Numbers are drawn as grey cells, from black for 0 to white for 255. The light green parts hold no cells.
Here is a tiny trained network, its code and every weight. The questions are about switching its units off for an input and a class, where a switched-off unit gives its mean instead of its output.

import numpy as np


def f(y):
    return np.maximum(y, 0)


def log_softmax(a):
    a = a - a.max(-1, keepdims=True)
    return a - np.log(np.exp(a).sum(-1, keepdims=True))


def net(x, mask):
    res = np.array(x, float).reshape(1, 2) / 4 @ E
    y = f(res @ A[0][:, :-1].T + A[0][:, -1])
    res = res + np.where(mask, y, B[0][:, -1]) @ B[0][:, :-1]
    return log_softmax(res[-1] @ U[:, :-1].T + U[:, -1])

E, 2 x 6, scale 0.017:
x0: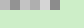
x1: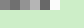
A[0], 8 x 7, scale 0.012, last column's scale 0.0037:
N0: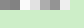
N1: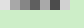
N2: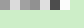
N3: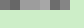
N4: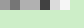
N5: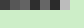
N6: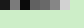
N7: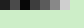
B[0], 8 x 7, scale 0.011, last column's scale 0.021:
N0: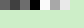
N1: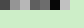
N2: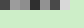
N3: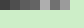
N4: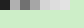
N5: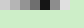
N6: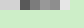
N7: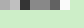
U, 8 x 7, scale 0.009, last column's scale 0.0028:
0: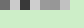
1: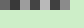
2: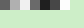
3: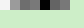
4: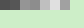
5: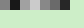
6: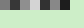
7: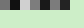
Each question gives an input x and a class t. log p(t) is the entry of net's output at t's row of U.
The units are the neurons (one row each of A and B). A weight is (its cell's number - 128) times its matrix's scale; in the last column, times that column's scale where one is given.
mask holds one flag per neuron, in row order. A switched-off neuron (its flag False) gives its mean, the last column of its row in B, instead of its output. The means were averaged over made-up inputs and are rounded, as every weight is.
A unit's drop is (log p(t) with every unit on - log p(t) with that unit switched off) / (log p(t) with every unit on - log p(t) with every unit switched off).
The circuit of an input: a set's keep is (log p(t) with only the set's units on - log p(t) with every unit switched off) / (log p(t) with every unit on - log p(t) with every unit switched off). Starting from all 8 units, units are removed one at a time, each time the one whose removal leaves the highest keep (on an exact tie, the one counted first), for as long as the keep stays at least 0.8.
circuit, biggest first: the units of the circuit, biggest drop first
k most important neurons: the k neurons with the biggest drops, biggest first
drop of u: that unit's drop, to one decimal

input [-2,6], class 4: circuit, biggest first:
(N7, N5)
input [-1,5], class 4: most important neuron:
(N7)
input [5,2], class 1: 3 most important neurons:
(N2, N0, N6)
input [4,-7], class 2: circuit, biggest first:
(N0, N1)
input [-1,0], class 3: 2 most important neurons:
(N4, N0)
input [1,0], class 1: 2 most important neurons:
(N4, N5)
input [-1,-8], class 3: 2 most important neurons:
(N5, N4)
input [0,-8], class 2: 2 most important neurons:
(N1, N2)
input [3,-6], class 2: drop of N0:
0.4
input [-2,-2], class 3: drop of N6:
0.0
